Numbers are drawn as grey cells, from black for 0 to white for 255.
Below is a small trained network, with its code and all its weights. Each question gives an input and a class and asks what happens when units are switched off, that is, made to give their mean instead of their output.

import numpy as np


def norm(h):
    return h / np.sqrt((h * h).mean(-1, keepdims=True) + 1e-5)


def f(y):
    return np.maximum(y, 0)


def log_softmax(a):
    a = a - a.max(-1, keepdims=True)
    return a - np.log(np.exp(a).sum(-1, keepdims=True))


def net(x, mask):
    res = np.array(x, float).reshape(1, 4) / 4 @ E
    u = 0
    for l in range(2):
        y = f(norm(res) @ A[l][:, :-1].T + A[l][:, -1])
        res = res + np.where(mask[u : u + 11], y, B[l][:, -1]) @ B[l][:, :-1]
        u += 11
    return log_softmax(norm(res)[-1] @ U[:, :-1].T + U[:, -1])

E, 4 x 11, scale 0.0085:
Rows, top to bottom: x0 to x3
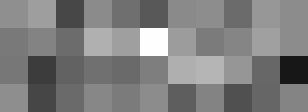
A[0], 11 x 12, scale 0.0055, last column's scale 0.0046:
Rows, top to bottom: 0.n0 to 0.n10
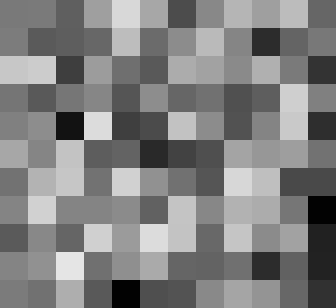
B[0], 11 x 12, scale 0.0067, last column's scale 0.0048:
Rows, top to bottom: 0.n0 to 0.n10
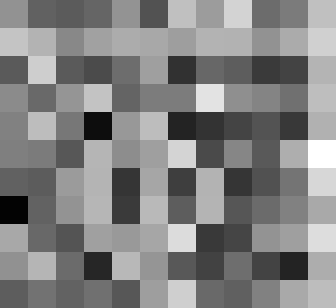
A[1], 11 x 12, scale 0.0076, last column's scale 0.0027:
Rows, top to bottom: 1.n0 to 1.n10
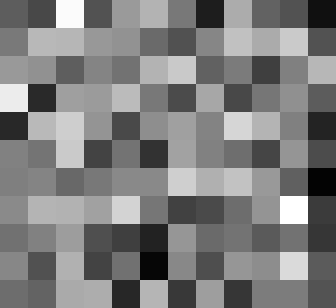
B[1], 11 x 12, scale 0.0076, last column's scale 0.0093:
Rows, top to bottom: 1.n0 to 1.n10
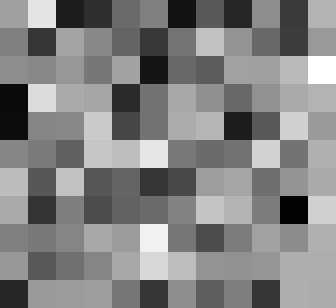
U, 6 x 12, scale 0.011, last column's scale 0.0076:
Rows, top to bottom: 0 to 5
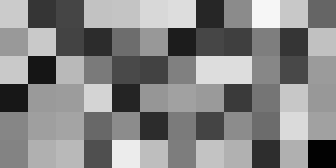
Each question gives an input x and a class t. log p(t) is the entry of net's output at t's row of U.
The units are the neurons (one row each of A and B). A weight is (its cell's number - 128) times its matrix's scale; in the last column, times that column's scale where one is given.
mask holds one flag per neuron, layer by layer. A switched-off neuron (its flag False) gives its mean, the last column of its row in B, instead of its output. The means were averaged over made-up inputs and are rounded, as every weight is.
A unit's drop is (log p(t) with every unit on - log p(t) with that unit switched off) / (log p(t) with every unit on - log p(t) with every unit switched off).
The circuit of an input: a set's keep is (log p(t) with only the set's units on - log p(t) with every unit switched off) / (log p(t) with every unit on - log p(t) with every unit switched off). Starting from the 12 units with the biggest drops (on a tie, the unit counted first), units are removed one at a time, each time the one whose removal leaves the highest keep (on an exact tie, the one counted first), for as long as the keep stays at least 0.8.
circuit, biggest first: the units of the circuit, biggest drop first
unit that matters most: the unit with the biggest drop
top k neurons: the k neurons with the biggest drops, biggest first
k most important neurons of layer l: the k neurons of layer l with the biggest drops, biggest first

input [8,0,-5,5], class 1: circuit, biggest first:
0.n4
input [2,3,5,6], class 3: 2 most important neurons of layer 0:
0.n0, 0.n5
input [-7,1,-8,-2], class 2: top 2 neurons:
1.n7, 1.n1
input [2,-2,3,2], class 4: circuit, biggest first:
1.n7, 1.n2
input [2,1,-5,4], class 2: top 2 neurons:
1.n7, 0.n6
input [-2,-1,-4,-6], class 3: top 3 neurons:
0.n6, 1.n4, 0.n7
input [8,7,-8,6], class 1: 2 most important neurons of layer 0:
0.n4, 0.n5
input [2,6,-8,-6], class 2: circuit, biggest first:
1.n7, 1.n1
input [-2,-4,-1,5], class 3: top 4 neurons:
0.n3, 1.n3, 0.n0, 0.n8
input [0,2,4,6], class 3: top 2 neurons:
1.n3, 1.n7
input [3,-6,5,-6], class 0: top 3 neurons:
1.n8, 1.n5, 1.n3
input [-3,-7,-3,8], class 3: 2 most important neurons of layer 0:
0.n3, 0.n0
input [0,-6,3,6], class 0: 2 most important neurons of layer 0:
0.n6, 0.n10
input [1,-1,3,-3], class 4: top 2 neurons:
1.n6, 0.n1
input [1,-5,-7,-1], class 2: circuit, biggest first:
1.n7
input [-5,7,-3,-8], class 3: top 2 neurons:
0.n6, 1.n4
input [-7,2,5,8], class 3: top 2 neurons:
1.n3, 0.n4
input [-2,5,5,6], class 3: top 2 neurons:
1.n3, 1.n7
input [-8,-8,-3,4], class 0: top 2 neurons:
1.n9, 1.n5
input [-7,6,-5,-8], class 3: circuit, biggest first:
1.n4
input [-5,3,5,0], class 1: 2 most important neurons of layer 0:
0.n3, 0.n0
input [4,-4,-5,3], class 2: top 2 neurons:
1.n7, 1.n0
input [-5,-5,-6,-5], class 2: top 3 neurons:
1.n7, 1.n1, 0.n4
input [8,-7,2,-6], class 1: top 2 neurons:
0.n2, 0.n4
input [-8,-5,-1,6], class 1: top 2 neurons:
0.n9, 1.n0
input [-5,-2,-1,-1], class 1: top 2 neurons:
0.n9, 1.n0
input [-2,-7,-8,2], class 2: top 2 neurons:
1.n7, 1.n1
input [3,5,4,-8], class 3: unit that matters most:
0.n7
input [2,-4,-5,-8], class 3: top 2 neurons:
1.n4, 0.n7
